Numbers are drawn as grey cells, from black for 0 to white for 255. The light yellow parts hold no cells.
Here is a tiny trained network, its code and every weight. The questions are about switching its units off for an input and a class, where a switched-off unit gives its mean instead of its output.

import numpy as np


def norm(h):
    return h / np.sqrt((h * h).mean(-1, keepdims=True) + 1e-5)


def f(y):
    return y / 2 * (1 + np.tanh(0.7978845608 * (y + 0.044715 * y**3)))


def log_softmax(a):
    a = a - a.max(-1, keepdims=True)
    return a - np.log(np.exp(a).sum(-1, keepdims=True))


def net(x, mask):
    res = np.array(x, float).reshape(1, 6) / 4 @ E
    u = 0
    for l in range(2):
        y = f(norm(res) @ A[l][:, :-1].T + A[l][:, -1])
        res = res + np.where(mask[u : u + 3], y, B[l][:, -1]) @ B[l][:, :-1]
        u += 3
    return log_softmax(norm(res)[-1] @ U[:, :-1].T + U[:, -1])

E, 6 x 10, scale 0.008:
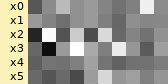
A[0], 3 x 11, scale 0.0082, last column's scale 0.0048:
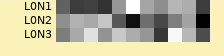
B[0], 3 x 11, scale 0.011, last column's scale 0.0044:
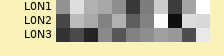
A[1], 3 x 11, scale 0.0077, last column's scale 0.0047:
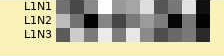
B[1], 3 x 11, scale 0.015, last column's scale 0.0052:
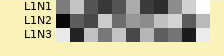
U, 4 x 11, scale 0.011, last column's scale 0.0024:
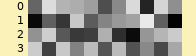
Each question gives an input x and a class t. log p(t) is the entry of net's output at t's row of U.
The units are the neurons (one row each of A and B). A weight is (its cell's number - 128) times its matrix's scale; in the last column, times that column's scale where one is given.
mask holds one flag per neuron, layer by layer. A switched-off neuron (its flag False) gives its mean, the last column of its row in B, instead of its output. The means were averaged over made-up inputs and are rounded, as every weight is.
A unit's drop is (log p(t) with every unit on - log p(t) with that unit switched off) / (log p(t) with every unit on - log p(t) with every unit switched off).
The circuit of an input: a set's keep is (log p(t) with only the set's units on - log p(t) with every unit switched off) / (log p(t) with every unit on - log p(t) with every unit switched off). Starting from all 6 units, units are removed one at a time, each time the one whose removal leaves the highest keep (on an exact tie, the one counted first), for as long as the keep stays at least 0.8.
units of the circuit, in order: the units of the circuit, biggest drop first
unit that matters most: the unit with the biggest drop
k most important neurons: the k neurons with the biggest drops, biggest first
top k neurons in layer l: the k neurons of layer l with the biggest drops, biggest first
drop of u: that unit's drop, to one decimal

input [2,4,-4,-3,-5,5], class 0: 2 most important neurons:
[L0N1 L1N3]
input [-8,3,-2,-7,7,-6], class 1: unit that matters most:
L1N2
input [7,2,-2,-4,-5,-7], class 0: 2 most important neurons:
[L0N2 L1N2]
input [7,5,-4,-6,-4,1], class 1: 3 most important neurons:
[L0N3 L1N1 L1N3]
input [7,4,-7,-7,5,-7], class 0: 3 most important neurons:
[L1N1 L1N3 L0N2]
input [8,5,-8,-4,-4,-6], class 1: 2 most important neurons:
[L0N3 L1N3]
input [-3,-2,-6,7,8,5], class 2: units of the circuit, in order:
[L1N1 L1N3]
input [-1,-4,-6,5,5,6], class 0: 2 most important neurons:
[L0N1 L1N3]
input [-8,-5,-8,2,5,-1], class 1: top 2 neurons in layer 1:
[L1N2 L1N3]
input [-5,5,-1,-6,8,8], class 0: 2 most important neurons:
[L0N1 L1N1]
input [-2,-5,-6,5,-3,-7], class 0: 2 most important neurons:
[L1N3 L0N2]
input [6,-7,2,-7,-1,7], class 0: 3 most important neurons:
[L0N1 L1N1 L1N2]
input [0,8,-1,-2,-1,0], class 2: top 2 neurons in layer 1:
[L1N3 L1N2]
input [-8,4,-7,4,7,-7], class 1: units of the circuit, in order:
[L1N2]
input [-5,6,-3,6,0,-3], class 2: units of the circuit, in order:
[L1N1 L0N1]
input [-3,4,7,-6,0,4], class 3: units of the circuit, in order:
[L1N3 L1N1 L0N2]
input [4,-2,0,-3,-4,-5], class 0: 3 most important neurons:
[L0N2 L1N2 L1N1]
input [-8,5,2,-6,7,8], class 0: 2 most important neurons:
[L0N1 L0N3]
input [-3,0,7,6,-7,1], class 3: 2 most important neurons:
[L1N3 L0N2]
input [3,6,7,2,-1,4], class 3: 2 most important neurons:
[L1N3 L0N2]
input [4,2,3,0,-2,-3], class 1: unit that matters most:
L0N3
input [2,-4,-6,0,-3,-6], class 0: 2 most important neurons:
[L0N2 L1N3]
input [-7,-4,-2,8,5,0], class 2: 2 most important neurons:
[L1N1 L0N3]
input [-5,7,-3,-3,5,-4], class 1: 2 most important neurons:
[L1N2 L0N1]
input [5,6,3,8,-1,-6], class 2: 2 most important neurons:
[L1N1 L0N1]
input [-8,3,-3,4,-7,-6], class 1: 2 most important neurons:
[L1N2 L0N1]
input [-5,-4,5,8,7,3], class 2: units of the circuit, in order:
[L1N1]
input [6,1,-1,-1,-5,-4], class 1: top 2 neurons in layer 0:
[L0N3 L0N1]
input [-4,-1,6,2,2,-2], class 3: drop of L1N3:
1.2
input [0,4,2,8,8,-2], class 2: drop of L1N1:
0.9
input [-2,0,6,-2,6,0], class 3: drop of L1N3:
0.4
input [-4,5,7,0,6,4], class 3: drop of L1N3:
0.8
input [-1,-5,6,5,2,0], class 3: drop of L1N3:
1.5
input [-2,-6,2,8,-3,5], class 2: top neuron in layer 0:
[L0N2]
